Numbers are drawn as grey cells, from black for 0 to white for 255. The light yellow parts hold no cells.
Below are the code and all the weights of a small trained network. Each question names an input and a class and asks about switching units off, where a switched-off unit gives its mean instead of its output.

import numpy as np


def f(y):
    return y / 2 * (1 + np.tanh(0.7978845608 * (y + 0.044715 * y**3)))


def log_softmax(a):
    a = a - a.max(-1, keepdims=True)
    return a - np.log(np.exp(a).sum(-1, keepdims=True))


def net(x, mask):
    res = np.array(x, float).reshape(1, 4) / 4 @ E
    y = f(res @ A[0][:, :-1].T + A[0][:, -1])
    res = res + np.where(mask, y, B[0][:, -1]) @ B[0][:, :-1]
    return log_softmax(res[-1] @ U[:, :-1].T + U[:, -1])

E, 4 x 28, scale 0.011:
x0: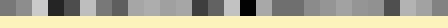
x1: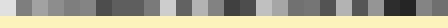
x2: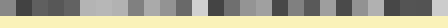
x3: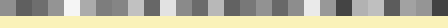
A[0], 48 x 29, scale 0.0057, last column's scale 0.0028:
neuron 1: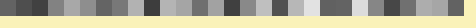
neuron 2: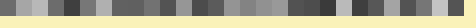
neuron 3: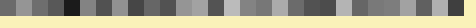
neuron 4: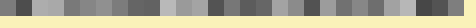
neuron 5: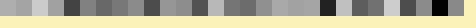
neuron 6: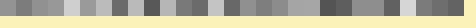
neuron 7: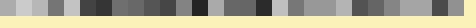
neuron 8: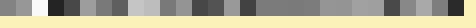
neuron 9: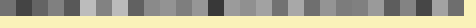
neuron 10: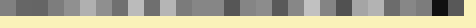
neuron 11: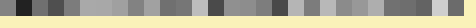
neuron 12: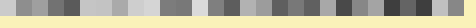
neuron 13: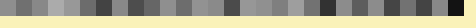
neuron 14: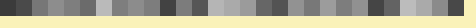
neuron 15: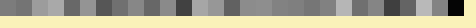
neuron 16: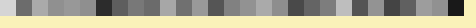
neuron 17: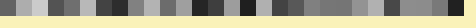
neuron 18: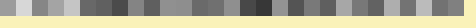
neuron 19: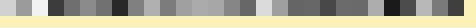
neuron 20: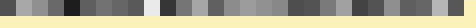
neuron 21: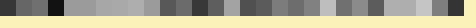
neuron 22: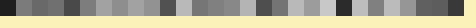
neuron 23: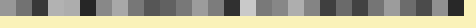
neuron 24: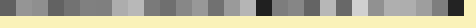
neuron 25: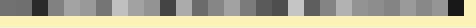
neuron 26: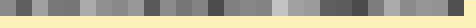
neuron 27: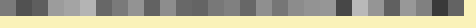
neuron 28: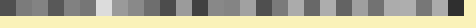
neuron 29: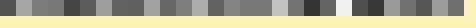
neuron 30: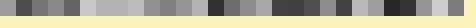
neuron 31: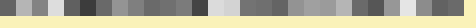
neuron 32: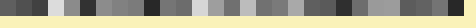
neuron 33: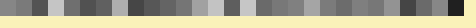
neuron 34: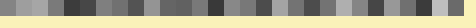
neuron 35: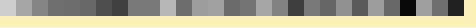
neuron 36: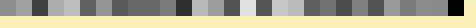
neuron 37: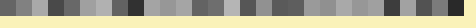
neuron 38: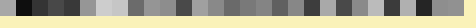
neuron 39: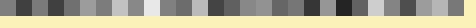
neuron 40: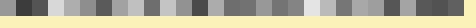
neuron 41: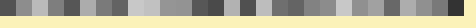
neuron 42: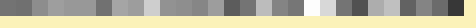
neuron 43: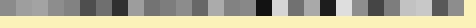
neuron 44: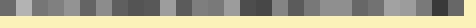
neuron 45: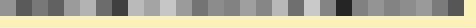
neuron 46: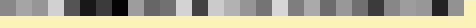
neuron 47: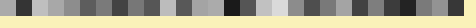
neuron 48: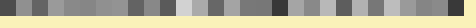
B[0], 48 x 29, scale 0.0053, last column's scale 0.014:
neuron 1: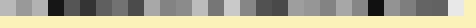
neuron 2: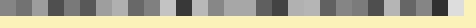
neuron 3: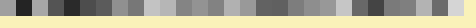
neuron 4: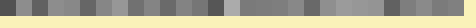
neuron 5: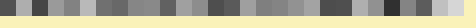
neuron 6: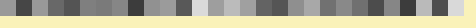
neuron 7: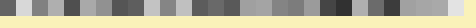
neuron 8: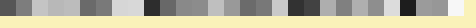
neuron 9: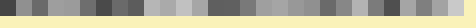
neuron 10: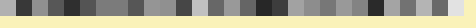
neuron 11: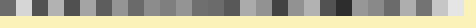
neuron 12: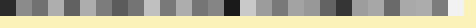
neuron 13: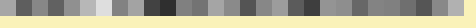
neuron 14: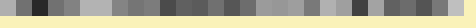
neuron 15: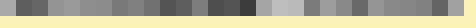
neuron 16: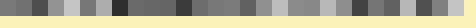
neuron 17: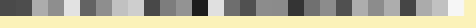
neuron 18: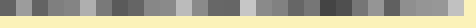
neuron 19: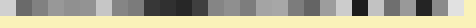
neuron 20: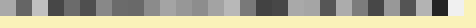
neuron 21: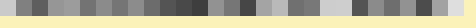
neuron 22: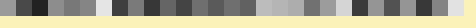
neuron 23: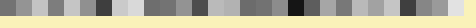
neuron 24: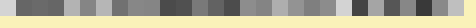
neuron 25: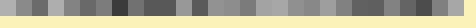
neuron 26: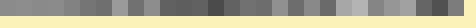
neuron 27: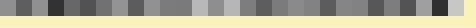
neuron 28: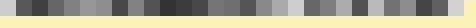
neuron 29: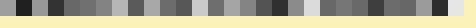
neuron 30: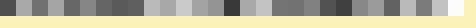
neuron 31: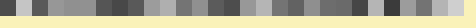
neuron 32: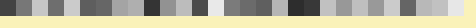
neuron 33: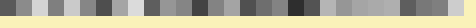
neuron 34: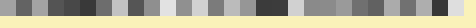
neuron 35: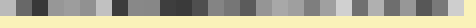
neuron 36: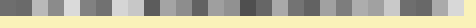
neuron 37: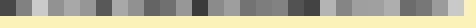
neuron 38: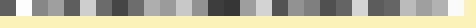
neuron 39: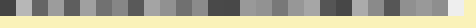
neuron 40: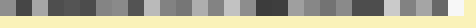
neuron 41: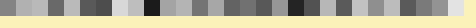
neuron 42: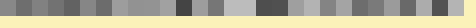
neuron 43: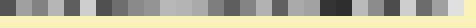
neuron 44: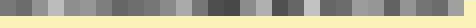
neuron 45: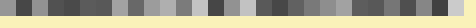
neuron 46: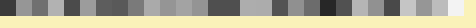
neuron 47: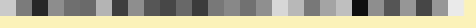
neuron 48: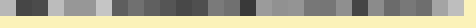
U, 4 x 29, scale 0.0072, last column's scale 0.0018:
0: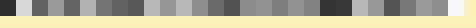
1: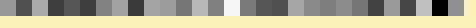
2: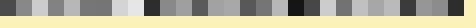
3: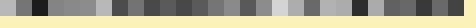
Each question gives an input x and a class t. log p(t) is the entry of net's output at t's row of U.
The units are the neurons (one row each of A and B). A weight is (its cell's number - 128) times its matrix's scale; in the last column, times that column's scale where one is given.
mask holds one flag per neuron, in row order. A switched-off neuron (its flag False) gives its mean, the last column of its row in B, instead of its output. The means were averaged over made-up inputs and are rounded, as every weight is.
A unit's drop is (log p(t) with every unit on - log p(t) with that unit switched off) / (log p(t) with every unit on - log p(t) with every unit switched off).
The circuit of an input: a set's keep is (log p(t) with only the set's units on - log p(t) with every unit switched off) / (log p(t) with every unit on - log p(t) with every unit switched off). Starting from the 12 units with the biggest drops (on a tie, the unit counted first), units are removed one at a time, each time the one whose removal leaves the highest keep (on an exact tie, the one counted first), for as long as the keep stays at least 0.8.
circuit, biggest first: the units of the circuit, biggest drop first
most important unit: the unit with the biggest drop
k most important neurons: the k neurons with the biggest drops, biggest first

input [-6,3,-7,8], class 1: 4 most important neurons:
(neuron 40; neuron 6; neuron 1; neuron 10)
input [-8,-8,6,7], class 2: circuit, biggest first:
(neuron 32)
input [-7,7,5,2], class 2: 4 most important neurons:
(neuron 32; neuron 23; neuron 33; neuron 36)
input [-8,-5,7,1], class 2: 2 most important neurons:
(neuron 32; neuron 23)
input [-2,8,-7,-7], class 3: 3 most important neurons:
(neuron 47; neuron 35; neuron 19)
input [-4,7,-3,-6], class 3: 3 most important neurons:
(neuron 47; neuron 35; neuron 16)
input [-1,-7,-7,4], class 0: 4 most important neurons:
(neuron 46; neuron 7; neuron 43; neuron 31)
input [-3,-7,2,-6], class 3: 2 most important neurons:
(neuron 22; neuron 28)
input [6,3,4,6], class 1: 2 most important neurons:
(neuron 10; neuron 1)
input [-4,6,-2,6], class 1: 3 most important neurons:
(neuron 40; neuron 1; neuron 6)
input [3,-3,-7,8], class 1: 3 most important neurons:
(neuron 40; neuron 6; neuron 10)
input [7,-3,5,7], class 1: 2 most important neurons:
(neuron 10; neuron 1)
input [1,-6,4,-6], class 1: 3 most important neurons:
(neuron 20; neuron 34; neuron 3)
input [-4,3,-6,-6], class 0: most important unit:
neuron 46
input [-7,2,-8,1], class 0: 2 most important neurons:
(neuron 46; neuron 7)
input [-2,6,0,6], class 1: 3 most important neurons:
(neuron 40; neuron 1; neuron 10)
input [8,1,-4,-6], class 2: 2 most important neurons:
(neuron 8; neuron 17)
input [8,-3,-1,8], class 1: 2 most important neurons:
(neuron 40; neuron 10)
